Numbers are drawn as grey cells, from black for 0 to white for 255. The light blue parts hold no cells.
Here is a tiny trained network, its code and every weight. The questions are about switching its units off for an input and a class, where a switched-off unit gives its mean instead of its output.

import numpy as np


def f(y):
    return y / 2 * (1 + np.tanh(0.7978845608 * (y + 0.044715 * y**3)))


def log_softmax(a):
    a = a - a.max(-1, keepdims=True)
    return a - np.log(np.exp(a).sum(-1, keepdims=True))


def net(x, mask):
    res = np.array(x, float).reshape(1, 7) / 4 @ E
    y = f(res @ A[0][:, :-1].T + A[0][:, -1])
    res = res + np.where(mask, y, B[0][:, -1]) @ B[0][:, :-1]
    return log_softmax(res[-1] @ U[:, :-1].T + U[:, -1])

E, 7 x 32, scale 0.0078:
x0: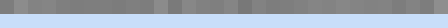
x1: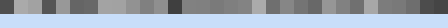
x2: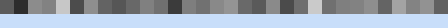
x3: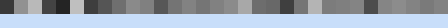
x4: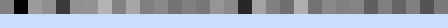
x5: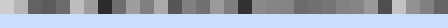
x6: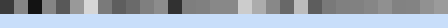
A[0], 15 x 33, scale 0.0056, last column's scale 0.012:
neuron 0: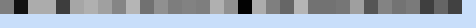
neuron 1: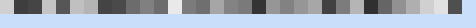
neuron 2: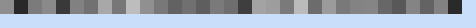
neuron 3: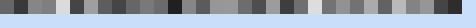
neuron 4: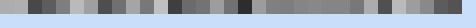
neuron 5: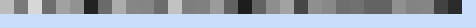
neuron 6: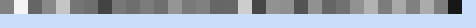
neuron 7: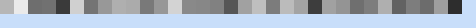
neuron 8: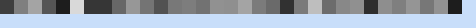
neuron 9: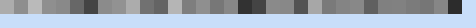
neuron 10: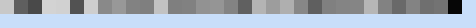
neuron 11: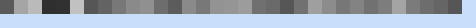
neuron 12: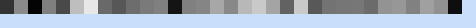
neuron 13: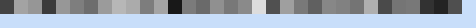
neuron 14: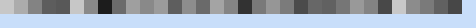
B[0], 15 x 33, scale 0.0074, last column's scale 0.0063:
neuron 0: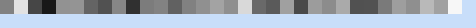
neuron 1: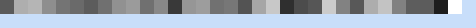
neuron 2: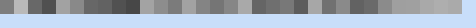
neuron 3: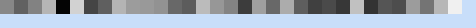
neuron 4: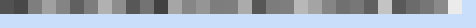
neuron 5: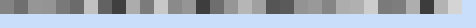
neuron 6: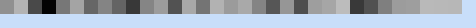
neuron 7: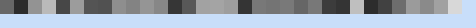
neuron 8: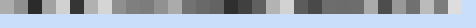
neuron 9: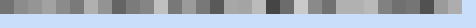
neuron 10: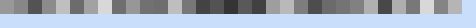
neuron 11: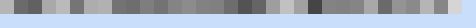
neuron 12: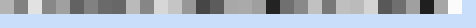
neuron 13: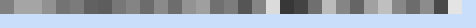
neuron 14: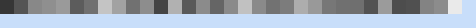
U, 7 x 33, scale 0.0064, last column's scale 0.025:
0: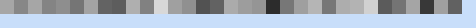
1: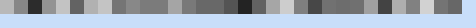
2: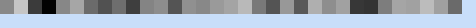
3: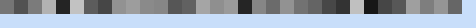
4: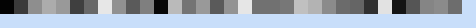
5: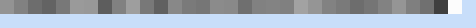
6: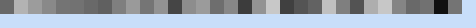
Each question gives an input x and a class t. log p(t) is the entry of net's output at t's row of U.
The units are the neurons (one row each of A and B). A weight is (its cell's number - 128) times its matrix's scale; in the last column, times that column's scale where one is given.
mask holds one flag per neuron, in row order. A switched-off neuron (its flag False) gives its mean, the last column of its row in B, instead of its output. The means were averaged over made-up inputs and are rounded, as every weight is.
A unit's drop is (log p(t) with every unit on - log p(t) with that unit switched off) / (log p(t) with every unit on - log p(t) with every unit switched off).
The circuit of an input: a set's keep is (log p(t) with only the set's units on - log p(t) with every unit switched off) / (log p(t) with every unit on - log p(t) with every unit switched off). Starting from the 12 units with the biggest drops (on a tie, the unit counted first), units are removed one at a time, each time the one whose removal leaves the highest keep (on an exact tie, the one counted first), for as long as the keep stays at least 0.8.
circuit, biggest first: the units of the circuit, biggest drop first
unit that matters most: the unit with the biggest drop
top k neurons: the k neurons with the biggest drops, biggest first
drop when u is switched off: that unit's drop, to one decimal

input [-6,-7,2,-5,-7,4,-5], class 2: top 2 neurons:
neuron 6; neuron 13
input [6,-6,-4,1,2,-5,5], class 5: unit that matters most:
neuron 14
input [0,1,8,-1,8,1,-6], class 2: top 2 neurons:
neuron 0; neuron 2
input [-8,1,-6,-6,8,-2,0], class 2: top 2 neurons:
neuron 0; neuron 2
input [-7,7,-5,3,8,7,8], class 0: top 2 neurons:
neuron 12; neuron 6
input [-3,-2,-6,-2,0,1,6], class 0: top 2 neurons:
neuron 12; neuron 3
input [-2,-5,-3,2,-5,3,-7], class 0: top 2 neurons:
neuron 5; neuron 9
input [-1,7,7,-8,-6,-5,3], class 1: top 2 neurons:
neuron 10; neuron 1
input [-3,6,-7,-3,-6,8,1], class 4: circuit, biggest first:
neuron 4; neuron 14
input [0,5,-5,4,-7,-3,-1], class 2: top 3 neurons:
neuron 6; neuron 1; neuron 3
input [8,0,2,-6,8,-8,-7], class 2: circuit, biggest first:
neuron 0; neuron 2
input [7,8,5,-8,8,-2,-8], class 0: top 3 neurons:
neuron 5; neuron 9; neuron 8
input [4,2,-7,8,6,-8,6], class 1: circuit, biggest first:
neuron 8; neuron 11
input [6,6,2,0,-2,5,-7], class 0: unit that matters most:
neuron 5
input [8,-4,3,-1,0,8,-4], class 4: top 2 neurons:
neuron 14; neuron 4
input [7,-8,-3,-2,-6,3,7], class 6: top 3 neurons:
neuron 1; neuron 5; neuron 9
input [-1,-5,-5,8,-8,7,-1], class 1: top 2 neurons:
neuron 8; neuron 11
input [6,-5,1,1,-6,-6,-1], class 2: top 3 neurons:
neuron 6; neuron 14; neuron 4
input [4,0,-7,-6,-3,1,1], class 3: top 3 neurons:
neuron 7; neuron 8; neuron 11
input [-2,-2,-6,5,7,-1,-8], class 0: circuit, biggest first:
neuron 5
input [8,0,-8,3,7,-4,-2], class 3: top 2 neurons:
neuron 7; neuron 6
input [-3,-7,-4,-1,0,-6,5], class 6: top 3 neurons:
neuron 1; neuron 14; neuron 4
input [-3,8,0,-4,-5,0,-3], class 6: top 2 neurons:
neuron 13; neuron 0
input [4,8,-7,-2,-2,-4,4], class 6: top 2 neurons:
neuron 13; neuron 3
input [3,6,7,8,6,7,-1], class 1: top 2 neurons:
neuron 8; neuron 11
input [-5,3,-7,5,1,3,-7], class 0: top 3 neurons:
neuron 5; neuron 9; neuron 3
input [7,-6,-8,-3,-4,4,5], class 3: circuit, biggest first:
neuron 7
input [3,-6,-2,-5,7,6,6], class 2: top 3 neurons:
neuron 0; neuron 2; neuron 5
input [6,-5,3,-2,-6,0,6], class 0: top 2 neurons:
neuron 12; neuron 0
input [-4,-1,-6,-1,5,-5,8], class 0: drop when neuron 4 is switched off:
0.0
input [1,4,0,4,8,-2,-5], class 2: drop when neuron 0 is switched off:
0.6
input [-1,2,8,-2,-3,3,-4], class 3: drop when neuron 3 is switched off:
0.8
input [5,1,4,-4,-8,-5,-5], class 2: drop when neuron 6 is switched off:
0.7
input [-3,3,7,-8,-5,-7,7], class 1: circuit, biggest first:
neuron 10
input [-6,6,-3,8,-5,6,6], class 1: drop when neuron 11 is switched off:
0.5
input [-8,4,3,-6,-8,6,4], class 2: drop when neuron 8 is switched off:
0.1
